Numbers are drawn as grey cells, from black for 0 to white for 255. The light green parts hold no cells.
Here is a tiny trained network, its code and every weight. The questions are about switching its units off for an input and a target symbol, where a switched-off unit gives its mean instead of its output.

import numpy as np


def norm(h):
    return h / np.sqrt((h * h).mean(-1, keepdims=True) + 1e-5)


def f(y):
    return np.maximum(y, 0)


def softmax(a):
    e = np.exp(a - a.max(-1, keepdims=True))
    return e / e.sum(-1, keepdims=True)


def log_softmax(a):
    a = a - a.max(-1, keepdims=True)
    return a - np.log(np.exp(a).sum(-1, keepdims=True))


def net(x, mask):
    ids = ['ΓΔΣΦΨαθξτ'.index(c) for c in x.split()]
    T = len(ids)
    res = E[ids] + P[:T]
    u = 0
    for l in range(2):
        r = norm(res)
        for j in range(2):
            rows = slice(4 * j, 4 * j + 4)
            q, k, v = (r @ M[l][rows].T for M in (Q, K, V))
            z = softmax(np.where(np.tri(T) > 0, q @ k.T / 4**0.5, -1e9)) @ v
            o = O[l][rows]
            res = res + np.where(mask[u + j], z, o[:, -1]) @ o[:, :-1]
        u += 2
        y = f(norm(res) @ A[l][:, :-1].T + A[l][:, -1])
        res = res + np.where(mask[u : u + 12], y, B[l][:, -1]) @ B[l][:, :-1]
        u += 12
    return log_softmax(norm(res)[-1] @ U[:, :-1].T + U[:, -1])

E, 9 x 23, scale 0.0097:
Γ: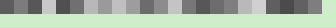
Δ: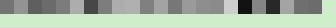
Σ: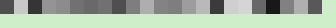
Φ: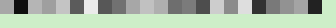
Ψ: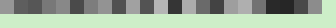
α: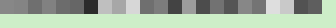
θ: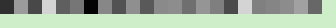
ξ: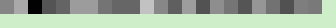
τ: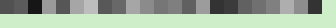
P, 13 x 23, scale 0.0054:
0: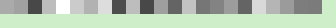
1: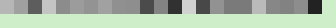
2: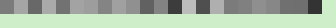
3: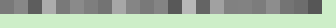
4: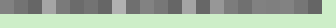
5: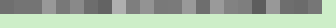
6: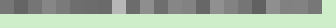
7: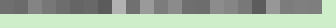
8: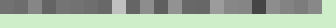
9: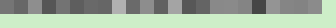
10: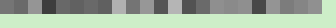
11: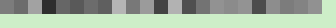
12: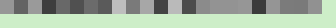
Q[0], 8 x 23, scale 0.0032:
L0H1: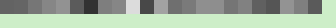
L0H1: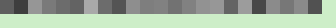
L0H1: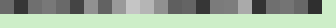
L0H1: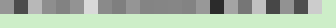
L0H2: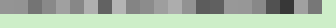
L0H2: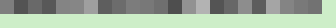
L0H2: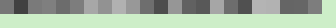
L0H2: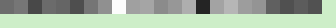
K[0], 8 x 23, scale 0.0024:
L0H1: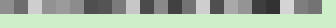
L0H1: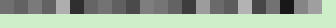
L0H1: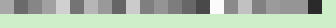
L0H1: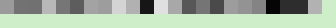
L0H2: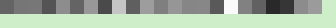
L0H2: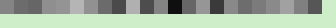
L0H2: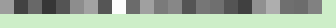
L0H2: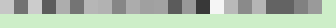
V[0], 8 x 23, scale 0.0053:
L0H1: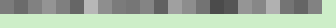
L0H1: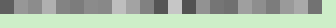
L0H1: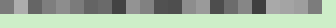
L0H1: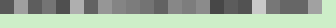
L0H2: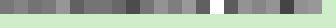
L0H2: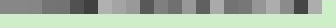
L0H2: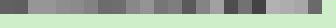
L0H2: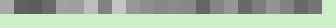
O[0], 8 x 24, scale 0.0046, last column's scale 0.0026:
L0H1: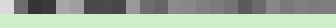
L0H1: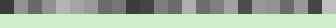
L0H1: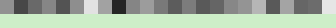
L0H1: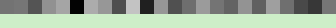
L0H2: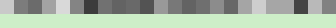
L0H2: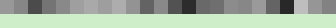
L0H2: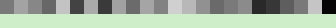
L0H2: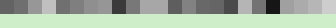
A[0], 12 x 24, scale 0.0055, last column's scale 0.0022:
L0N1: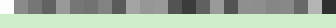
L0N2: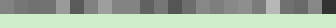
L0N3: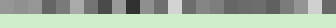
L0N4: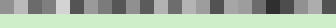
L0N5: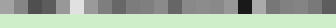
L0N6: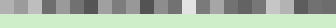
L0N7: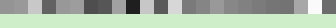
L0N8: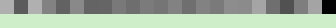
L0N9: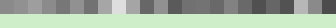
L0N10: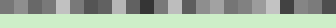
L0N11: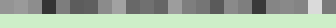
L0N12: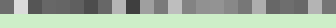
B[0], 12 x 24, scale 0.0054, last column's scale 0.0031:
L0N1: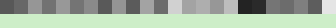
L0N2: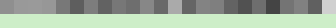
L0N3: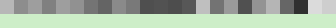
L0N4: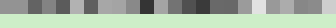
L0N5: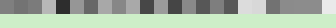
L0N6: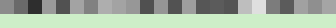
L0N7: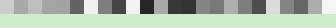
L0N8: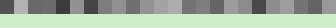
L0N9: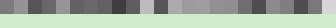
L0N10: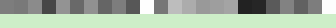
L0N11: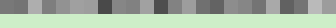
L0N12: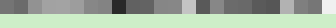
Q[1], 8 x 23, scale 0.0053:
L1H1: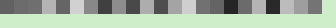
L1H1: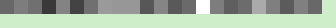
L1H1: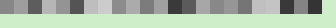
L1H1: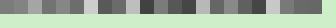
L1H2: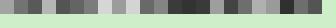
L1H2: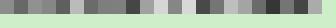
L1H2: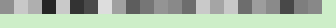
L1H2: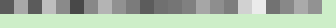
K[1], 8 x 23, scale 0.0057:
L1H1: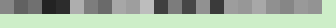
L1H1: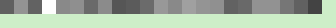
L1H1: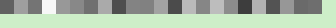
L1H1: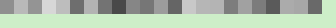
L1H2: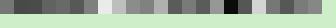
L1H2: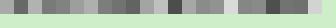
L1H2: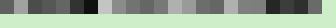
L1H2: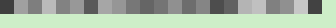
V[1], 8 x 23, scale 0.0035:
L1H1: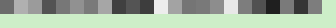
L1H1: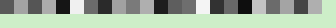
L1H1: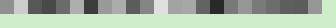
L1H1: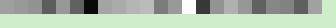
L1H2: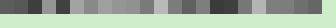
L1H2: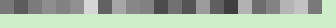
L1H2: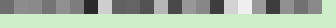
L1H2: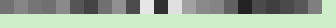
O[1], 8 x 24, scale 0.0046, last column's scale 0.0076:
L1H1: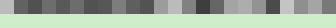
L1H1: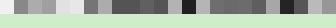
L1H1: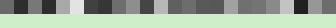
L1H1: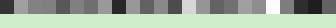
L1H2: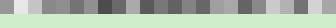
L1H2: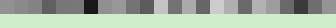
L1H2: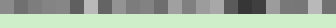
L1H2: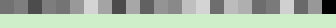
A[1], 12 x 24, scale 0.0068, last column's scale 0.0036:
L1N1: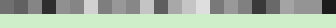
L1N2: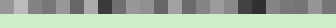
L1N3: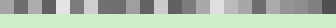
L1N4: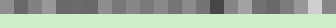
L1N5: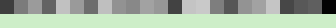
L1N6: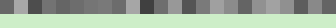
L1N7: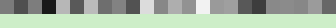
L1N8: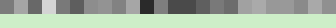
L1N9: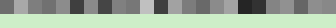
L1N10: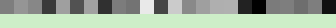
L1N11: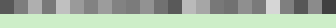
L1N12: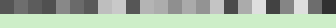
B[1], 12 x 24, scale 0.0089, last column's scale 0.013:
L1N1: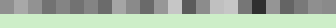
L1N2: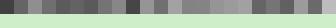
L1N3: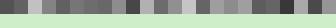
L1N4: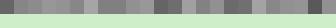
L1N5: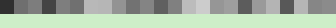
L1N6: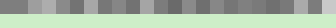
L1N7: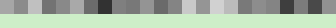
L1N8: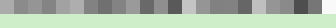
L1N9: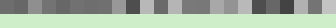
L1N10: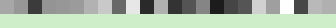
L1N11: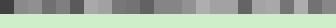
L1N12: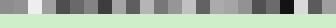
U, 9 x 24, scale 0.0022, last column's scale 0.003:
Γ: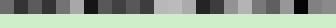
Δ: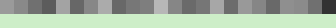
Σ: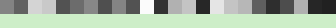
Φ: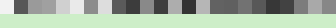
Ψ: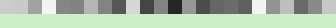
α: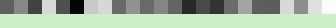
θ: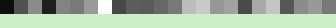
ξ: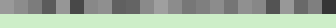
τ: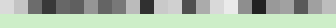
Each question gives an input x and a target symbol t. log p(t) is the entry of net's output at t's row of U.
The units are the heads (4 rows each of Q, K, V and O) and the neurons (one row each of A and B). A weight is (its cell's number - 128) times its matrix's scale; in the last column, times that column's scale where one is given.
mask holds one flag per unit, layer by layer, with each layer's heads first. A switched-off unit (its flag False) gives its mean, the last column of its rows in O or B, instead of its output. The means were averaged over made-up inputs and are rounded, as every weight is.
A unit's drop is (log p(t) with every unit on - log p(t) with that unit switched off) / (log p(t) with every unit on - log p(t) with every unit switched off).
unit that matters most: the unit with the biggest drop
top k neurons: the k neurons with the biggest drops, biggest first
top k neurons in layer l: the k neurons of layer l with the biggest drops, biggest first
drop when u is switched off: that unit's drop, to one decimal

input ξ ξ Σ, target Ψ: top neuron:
L0N1
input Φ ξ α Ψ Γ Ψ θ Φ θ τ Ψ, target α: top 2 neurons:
L0N7, L0N4
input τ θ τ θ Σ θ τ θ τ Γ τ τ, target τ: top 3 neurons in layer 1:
L1N1, L1N10, L1N7
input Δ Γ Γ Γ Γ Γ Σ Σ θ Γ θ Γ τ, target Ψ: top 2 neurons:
L1N9, L1N2
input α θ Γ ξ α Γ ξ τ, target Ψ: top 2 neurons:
L0N1, L0N10
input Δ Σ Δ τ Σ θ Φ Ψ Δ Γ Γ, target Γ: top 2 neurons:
L0N7, L0N12
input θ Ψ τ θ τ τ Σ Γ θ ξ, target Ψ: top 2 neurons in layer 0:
L0N5, L0N10
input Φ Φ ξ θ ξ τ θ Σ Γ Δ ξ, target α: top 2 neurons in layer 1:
L1N10, L1N8
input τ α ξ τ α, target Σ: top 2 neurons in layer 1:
L1N9, L1N2
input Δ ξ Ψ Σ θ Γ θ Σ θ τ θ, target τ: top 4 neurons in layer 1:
L1N10, L1N7, L1N1, L1N9
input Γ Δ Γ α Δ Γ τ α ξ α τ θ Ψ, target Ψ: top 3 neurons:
L0N4, L0N10, L1N9
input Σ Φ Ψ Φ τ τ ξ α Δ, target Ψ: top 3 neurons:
L0N5, L0N7, L0N10
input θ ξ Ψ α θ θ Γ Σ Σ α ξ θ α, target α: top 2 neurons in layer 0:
L0N1, L0N6
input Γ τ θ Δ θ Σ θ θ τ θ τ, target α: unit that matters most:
L0H1
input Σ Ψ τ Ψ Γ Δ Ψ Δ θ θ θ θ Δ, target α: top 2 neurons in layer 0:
L0N9, L0N5
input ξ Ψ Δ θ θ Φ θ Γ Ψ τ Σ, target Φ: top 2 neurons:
L0N3, L0N7
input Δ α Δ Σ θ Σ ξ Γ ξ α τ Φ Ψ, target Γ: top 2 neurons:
L0N7, L0N4
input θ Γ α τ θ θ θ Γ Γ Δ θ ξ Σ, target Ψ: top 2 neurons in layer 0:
L0N4, L0N10
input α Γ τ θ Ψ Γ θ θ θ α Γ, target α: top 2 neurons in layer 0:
L0N10, L0N1
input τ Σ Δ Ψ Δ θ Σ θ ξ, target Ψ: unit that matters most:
L0H2
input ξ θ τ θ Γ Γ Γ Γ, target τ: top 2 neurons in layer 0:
L0N10, L0N5
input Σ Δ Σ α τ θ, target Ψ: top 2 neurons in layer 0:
L0N9, L0N10
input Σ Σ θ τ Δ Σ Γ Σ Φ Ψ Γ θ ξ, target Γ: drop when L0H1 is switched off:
0.4
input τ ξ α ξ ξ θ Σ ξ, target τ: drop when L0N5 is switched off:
0.0
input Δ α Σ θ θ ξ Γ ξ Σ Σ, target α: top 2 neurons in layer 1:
L1N10, L1N9
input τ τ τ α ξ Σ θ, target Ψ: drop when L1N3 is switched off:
0.1
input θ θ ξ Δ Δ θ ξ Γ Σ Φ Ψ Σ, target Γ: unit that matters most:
L1H1
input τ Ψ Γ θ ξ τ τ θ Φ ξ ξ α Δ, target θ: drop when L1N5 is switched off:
0.2
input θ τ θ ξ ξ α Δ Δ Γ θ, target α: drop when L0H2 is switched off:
1.0
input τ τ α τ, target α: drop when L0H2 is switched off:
1.1
